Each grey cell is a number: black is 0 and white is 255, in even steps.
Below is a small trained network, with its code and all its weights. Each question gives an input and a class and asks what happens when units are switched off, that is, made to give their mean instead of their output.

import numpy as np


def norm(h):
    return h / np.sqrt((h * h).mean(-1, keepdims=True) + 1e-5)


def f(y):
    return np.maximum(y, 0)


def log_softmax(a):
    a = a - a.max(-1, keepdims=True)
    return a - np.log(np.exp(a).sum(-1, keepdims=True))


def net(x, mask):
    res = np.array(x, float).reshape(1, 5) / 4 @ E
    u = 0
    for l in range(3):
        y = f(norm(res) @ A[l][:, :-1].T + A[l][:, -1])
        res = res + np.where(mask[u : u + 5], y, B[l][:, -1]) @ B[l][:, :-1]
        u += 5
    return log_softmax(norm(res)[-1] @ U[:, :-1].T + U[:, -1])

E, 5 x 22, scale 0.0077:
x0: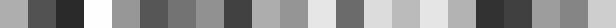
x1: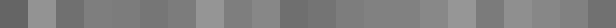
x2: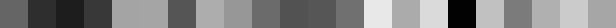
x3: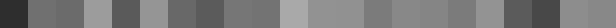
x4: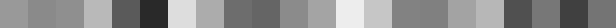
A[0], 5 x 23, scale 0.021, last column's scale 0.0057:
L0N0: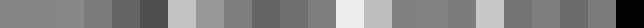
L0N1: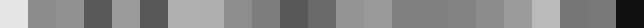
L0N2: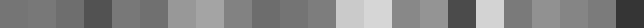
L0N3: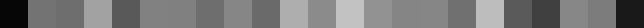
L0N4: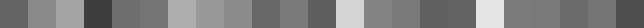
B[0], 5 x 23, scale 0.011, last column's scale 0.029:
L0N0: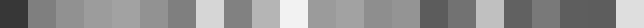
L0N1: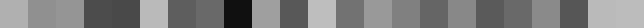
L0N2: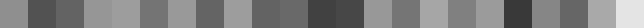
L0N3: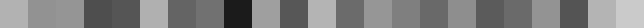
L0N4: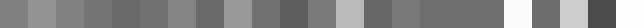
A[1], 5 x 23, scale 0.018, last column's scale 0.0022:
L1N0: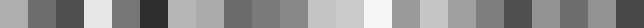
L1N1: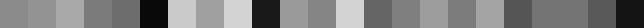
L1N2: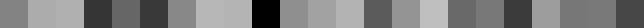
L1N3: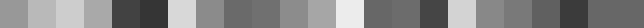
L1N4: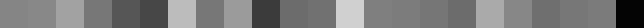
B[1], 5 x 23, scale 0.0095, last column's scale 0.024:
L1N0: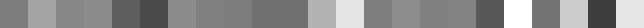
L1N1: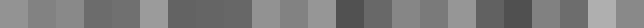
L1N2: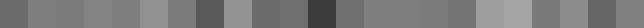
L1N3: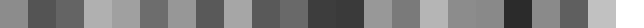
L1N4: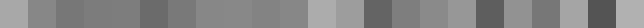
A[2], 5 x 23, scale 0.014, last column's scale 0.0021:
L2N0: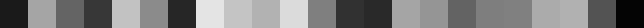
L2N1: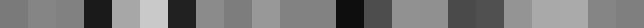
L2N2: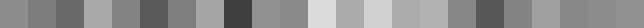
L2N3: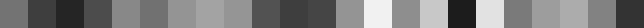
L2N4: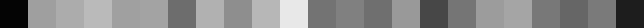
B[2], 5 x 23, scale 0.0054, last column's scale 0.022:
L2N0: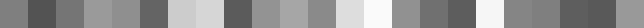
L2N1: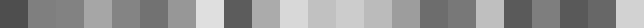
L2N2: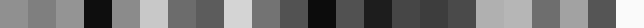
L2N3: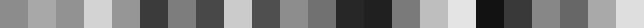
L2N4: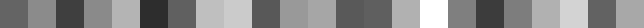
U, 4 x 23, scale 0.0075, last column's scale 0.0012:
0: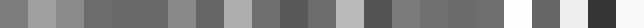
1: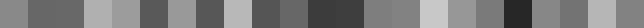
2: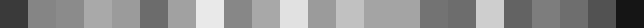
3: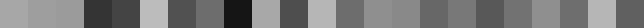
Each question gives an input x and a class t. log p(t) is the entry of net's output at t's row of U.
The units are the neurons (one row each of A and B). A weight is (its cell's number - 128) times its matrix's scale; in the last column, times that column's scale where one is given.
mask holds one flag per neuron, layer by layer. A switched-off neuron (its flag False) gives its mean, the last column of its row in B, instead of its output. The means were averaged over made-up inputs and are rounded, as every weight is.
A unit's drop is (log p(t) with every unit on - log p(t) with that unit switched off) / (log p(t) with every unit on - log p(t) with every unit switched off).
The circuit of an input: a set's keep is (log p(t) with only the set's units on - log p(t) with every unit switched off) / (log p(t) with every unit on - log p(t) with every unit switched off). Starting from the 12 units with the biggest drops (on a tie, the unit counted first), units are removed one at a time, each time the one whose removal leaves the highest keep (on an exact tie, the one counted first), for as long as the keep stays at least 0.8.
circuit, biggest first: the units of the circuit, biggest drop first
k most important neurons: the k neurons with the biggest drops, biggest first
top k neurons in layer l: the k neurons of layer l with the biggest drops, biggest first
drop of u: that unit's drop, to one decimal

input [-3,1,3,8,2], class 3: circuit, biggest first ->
[L0N3]
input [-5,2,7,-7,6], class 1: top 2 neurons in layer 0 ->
[L0N2, L0N3]
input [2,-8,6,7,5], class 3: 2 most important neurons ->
[L0N3, L1N3]
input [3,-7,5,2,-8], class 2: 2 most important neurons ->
[L1N3, L0N2]
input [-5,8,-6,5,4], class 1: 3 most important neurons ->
[L1N3, L1N0, L0N1]
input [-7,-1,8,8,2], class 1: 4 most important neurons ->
[L0N2, L2N3, L1N0, L0N1]
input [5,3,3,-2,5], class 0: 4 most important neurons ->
[L1N0, L2N2, L1N3, L2N1]
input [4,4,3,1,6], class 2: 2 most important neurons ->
[L0N0, L0N4]
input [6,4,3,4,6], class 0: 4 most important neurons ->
[L1N0, L2N2, L2N1, L0N1]
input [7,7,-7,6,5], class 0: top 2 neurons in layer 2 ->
[L2N2, L2N3]
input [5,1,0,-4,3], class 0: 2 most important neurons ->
[L1N0, L0N3]
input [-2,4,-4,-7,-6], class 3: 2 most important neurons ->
[L0N0, L0N1]
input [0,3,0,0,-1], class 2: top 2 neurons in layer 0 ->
[L0N4, L0N2]
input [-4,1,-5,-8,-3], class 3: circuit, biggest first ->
[L0N1]
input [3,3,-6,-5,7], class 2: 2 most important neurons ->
[L0N0, L0N4]
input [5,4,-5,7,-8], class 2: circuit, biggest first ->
[L1N3, L0N4, L0N3]
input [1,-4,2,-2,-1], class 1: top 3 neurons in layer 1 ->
[L1N4, L1N1, L1N0]
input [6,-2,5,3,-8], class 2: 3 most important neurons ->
[L0N2, L1N3, L2N1]
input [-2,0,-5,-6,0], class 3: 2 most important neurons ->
[L0N1, L0N0]
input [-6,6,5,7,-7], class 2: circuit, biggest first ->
[L2N1]
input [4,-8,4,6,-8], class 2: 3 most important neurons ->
[L1N3, L0N2, L2N1]
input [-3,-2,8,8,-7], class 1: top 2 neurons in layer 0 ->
[L0N0, L0N1]
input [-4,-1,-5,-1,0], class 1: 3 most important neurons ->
[L1N3, L1N0, L1N1]
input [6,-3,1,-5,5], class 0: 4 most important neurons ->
[L1N0, L0N3, L2N2, L2N1]
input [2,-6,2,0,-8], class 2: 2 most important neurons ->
[L1N3, L0N2]
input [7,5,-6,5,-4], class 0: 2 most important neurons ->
[L0N4, L1N0]
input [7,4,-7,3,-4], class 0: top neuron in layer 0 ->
[L0N4]
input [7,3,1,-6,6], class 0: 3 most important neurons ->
[L1N0, L0N3, L2N2]
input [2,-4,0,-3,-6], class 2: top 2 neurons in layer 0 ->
[L0N2, L0N4]
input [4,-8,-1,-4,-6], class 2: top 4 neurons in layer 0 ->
[L0N2, L0N4, L0N3, L0N1]
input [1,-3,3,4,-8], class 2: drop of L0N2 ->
0.5
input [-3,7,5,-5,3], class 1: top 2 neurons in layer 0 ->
[L0N2, L0N3]
